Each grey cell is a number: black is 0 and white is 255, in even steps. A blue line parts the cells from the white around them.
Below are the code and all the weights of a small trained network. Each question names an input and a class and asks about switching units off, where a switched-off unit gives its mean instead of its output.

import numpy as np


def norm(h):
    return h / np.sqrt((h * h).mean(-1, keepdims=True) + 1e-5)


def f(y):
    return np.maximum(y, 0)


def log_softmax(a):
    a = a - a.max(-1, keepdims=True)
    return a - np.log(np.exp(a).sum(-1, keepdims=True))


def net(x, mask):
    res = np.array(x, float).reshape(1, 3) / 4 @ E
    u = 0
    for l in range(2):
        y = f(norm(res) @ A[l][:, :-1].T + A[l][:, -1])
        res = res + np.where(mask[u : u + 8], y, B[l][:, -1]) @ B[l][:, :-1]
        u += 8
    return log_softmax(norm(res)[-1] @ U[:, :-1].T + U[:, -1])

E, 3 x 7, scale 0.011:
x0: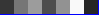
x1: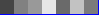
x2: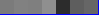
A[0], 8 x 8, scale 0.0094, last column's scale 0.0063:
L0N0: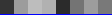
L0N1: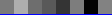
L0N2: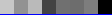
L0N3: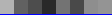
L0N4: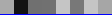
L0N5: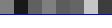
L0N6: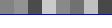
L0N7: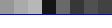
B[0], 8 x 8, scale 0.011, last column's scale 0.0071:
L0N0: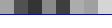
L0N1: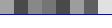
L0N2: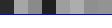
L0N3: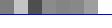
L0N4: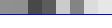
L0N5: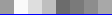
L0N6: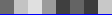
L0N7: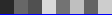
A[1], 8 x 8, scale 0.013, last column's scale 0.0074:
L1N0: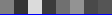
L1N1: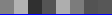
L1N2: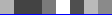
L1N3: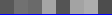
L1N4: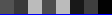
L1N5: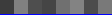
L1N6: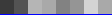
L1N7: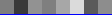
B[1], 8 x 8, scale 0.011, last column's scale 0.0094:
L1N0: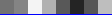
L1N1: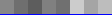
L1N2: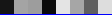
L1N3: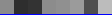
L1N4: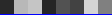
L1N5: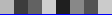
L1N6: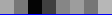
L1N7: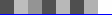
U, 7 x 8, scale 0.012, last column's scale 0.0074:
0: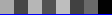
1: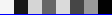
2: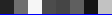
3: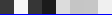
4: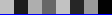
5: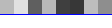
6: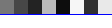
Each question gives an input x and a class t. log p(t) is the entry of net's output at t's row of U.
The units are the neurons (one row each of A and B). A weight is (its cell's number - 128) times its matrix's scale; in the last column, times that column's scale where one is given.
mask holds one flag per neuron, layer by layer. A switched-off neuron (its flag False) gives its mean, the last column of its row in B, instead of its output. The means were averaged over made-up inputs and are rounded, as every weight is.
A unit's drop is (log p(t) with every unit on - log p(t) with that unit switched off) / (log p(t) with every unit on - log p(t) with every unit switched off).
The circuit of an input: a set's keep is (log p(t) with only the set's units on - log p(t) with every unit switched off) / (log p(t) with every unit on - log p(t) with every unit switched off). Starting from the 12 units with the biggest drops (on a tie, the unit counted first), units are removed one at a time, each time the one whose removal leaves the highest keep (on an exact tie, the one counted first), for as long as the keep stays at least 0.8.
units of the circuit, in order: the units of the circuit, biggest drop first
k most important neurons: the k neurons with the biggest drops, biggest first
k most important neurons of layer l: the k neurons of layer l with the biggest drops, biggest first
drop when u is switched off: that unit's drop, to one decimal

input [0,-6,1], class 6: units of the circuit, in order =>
[L0N7]
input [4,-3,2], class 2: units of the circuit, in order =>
[L0N1; L1N0]
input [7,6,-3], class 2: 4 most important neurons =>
[L0N4; L0N3; L1N7; L1N0]
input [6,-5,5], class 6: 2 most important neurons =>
[L0N7; L1N5]
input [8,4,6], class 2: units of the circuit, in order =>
[L1N0; L0N3]
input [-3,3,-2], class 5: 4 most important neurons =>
[L0N6; L0N7; L1N2; L1N5]
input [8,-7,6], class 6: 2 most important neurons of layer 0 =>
[L0N7; L0N6]
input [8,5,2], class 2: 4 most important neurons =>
[L1N0; L0N3; L1N7; L0N7]
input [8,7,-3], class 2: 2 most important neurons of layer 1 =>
[L1N7; L1N0]
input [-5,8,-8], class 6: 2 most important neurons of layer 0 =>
[L0N6; L0N3]
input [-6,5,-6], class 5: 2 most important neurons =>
[L0N6; L1N2]
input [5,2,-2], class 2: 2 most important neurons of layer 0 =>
[L0N4; L0N3]
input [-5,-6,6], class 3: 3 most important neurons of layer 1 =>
[L1N5; L1N0; L1N1]
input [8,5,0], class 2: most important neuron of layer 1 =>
[L1N7]
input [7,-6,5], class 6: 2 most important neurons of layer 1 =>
[L1N5; L1N2]
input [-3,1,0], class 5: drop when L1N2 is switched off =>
0.2
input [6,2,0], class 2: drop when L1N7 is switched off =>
0.1
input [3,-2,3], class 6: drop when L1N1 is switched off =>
-0.1
